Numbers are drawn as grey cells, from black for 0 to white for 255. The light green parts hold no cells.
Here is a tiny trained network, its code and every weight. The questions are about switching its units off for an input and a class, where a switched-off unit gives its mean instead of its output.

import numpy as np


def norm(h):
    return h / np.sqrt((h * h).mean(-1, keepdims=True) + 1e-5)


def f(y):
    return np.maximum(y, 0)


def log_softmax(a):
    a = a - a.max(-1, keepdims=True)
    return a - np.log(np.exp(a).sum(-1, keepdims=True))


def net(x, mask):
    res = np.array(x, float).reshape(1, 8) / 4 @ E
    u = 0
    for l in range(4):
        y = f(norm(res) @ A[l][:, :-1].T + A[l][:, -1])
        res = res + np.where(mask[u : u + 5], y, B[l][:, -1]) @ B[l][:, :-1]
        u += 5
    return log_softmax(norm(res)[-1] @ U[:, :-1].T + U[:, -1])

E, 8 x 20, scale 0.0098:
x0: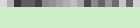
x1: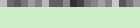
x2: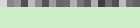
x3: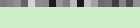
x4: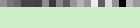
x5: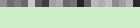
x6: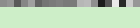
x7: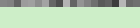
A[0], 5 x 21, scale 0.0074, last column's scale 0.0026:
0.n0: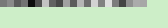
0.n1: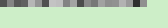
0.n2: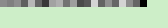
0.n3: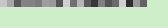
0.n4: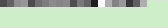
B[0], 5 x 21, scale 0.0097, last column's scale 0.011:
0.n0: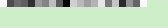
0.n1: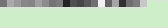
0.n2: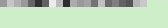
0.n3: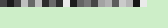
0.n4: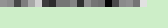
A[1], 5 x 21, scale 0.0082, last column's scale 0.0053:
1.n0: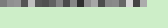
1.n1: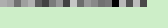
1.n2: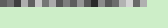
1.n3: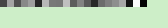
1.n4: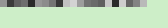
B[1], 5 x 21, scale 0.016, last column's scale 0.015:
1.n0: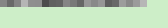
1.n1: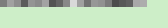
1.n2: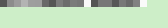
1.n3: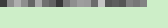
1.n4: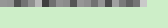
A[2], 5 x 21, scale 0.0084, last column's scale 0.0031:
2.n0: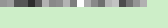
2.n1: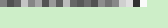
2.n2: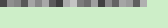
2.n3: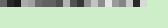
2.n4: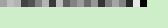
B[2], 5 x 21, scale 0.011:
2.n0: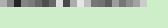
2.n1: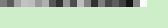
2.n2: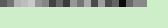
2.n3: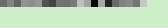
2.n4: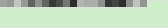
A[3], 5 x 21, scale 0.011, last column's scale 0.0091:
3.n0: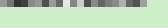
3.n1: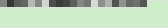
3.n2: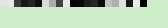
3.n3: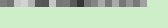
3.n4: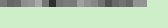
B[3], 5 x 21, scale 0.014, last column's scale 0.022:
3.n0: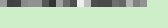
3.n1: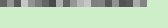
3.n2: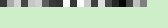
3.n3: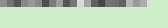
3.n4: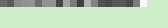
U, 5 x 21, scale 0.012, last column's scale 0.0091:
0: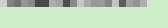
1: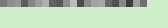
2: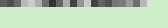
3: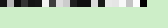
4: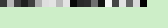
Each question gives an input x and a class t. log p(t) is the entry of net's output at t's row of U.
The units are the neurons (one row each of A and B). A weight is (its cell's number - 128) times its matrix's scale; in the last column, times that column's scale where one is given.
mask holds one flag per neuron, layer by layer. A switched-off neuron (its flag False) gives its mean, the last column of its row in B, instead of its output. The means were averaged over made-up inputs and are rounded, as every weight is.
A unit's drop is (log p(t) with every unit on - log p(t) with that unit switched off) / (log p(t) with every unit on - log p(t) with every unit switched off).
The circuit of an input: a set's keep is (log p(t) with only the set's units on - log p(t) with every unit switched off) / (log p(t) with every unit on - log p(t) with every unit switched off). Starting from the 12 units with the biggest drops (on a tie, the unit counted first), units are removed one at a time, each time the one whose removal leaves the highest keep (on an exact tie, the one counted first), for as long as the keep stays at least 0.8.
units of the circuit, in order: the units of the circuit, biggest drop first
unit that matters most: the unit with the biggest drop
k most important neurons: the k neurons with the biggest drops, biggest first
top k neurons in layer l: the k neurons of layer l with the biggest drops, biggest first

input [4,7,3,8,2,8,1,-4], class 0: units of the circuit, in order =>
[0.n2 1.n2]
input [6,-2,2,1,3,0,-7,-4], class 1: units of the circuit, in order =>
[1.n1 0.n2]
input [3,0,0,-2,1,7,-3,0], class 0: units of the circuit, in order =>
[0.n2]
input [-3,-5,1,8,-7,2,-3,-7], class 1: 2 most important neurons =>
[1.n1 0.n3]
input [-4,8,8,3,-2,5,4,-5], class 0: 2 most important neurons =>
[0.n2 0.n3]
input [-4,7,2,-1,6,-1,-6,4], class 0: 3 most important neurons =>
[0.n0 0.n3 1.n2]
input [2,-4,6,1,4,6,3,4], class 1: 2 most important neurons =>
[1.n1 0.n0]
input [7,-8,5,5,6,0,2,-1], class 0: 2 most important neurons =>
[0.n4 0.n2]
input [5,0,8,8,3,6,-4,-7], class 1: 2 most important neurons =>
[1.n1 0.n0]
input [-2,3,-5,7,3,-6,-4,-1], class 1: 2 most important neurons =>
[0.n3 3.n3]
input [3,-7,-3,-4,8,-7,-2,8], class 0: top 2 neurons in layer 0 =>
[0.n0 0.n4]
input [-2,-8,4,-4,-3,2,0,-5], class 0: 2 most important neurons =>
[0.n2 0.n3]
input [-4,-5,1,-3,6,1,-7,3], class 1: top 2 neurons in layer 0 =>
[0.n3 0.n4]
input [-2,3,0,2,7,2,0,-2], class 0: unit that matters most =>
0.n0
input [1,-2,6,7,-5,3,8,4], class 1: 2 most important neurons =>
[1.n1 0.n2]
